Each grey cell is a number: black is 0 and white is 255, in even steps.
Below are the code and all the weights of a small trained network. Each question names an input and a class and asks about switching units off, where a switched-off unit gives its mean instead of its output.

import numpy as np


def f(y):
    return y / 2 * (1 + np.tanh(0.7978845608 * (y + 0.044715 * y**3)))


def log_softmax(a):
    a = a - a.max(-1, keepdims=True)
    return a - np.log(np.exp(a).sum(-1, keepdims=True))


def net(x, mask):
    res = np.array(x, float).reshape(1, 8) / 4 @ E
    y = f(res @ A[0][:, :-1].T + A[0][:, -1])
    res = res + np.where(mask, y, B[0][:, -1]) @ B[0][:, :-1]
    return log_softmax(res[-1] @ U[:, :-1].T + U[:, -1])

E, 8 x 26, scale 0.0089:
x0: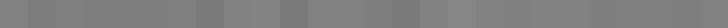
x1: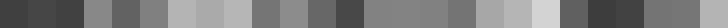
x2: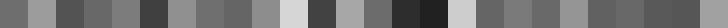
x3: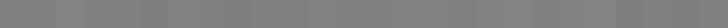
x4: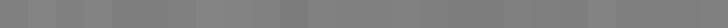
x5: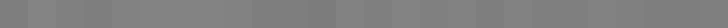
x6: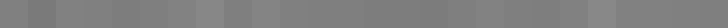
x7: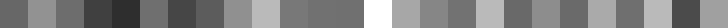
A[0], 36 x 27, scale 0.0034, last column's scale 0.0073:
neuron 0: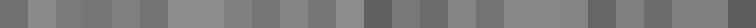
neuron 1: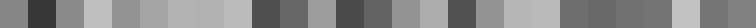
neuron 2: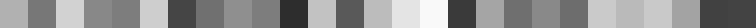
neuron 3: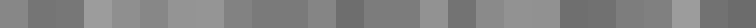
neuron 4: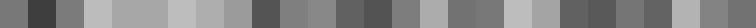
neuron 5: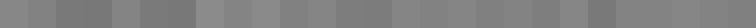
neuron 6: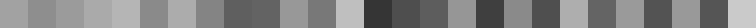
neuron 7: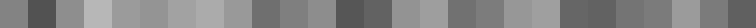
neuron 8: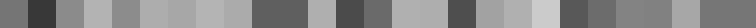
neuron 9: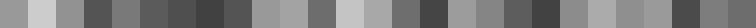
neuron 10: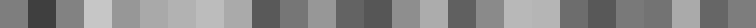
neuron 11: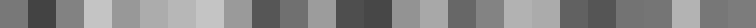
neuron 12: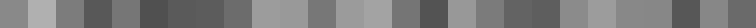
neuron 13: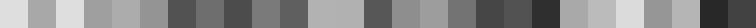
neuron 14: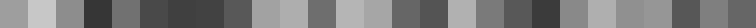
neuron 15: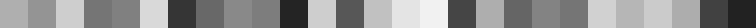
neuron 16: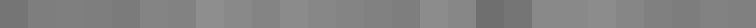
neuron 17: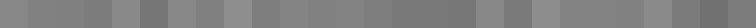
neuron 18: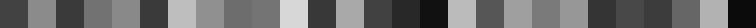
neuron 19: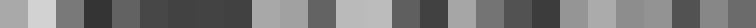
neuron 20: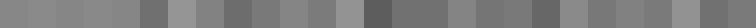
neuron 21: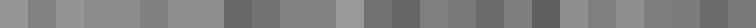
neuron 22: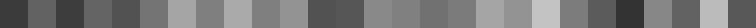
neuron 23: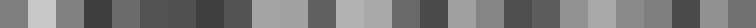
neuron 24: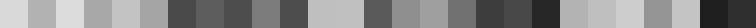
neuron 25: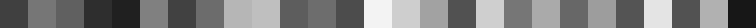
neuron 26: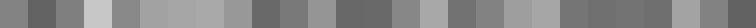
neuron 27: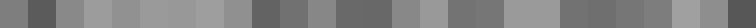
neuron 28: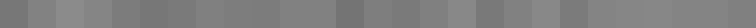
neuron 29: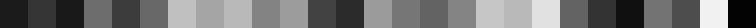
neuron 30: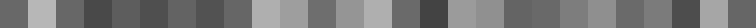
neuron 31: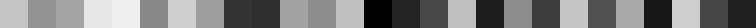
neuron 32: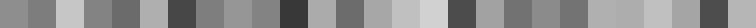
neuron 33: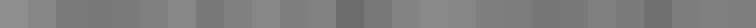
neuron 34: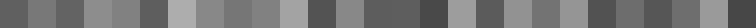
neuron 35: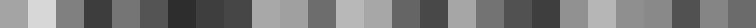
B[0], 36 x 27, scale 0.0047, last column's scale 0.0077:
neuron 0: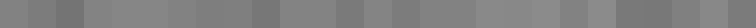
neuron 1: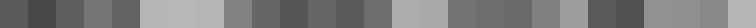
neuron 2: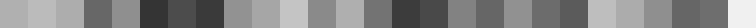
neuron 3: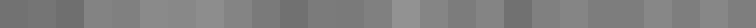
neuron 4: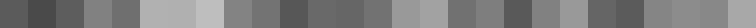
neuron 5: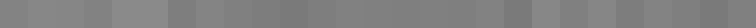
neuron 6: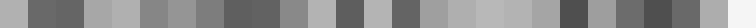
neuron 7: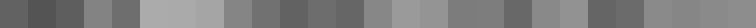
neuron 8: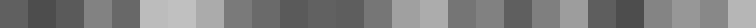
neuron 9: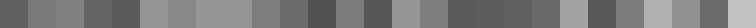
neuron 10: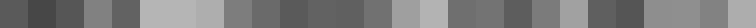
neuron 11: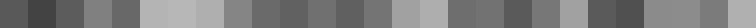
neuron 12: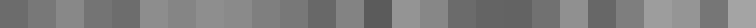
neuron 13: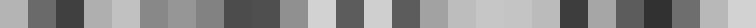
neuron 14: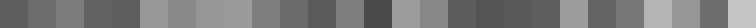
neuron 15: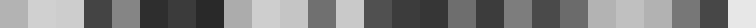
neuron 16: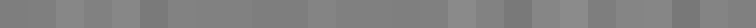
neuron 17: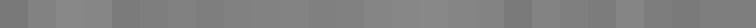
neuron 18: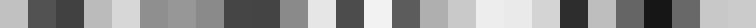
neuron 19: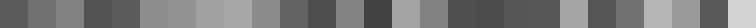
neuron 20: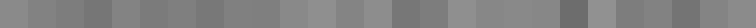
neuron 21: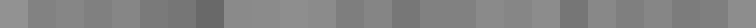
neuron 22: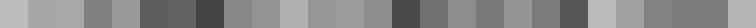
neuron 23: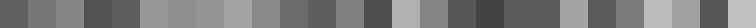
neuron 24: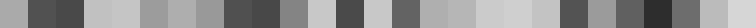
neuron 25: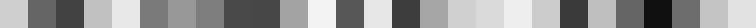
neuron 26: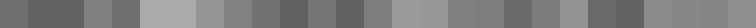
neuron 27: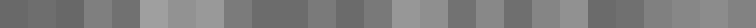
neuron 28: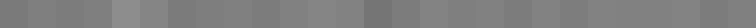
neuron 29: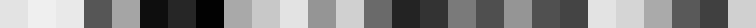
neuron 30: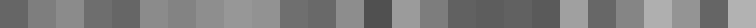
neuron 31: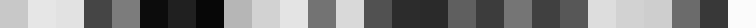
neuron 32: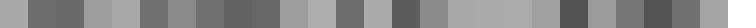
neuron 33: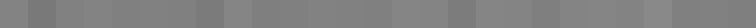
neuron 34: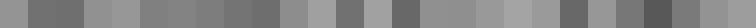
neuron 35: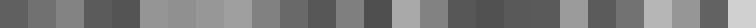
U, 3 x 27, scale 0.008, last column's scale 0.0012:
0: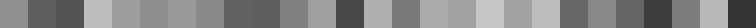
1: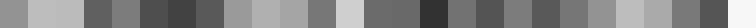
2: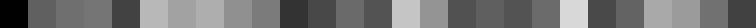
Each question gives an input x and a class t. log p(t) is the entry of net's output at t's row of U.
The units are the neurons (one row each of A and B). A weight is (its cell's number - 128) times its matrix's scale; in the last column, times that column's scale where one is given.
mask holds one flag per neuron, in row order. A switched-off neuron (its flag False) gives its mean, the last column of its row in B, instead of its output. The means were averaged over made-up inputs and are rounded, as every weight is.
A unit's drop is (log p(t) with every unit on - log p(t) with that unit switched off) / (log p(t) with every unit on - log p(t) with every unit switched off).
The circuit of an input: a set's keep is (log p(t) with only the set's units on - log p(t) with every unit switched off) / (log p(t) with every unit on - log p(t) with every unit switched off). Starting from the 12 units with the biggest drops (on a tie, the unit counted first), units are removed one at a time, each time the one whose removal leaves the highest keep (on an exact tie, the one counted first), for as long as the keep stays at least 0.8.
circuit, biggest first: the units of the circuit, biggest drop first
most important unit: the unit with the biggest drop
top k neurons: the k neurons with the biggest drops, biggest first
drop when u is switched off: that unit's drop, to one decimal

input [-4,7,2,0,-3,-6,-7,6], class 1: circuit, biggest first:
neuron 29
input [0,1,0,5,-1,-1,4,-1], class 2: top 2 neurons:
neuron 25; neuron 18
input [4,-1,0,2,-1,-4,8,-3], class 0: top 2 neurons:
neuron 15; neuron 29
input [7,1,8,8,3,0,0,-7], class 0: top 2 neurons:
neuron 18; neuron 6
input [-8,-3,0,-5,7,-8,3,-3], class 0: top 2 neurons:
neuron 15; neuron 29
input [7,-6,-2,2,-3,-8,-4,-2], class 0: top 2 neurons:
neuron 24; neuron 13
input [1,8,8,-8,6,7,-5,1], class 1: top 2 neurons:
neuron 29; neuron 25
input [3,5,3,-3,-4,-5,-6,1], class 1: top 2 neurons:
neuron 29; neuron 25
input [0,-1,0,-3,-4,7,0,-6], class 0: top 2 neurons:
neuron 15; neuron 6
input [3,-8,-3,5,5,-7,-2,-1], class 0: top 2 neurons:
neuron 24; neuron 13
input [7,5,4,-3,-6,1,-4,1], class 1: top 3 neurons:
neuron 29; neuron 25; neuron 24
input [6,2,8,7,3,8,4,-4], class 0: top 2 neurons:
neuron 18; neuron 6
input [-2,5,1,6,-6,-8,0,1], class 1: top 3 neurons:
neuron 29; neuron 24; neuron 6
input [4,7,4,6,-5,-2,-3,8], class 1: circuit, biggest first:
neuron 29
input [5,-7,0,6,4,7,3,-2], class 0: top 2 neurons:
neuron 24; neuron 13
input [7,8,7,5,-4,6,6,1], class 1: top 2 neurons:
neuron 29; neuron 25
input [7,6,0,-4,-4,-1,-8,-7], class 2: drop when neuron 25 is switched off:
0.2
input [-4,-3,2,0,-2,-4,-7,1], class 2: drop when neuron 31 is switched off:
0.3
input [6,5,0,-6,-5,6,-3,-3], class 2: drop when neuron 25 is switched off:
0.3
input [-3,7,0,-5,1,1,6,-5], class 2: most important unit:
neuron 25
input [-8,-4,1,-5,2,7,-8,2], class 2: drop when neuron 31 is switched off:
0.3
